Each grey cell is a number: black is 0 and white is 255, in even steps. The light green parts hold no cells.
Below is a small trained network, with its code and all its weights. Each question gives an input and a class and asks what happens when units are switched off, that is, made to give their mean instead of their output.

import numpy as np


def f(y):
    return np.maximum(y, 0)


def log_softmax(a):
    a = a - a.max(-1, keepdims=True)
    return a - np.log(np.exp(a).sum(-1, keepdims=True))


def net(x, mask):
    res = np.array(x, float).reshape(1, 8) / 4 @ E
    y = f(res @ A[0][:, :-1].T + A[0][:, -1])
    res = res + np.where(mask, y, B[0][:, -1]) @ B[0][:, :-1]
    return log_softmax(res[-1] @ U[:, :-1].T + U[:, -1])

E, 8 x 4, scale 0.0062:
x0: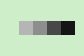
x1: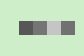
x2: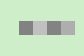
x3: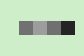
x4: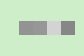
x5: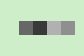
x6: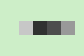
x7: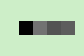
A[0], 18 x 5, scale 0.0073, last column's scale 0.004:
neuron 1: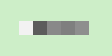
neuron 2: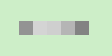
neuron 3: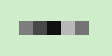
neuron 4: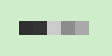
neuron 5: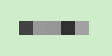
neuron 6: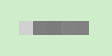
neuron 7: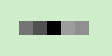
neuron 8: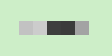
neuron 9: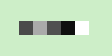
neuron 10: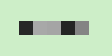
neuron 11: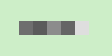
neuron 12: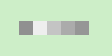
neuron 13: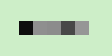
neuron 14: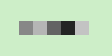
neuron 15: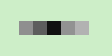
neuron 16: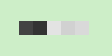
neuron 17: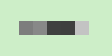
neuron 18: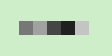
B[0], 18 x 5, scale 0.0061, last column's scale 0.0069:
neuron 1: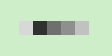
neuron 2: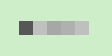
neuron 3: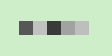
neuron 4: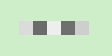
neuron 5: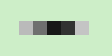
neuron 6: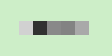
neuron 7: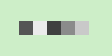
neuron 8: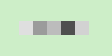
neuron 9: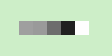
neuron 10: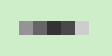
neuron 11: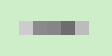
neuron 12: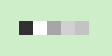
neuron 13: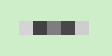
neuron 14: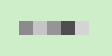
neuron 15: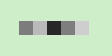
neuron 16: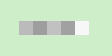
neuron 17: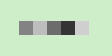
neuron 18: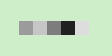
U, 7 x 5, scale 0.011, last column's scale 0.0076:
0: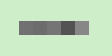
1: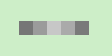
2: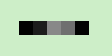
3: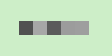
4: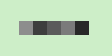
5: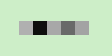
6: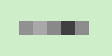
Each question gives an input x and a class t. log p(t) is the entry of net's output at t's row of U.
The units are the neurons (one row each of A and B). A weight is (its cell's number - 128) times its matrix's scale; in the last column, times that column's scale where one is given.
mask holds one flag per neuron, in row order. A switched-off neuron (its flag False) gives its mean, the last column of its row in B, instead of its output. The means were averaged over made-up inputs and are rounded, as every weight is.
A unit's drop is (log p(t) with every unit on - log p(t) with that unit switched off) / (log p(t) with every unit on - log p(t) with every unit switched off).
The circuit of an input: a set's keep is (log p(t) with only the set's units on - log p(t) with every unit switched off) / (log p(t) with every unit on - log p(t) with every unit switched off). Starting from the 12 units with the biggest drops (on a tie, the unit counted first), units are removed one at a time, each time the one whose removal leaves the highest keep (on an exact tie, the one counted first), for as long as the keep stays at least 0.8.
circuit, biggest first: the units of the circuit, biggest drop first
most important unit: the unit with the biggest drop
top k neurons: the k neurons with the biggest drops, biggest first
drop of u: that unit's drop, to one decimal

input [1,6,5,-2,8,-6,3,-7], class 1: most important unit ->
neuron 12
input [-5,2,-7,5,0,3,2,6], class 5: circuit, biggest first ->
[neuron 4; neuron 13; neuron 12]
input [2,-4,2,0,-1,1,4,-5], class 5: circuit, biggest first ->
[neuron 1; neuron 6]
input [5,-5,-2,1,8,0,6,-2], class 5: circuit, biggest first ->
[neuron 1; neuron 6]
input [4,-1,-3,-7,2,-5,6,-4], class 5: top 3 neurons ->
[neuron 1; neuron 6; neuron 12]
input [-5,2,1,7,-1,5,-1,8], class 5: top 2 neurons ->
[neuron 13; neuron 4]
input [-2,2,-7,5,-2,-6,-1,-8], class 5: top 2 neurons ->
[neuron 7; neuron 1]
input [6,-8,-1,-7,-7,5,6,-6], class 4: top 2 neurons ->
[neuron 1; neuron 6]
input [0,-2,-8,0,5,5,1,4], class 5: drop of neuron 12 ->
0.1
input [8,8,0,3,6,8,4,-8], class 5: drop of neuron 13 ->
0.0
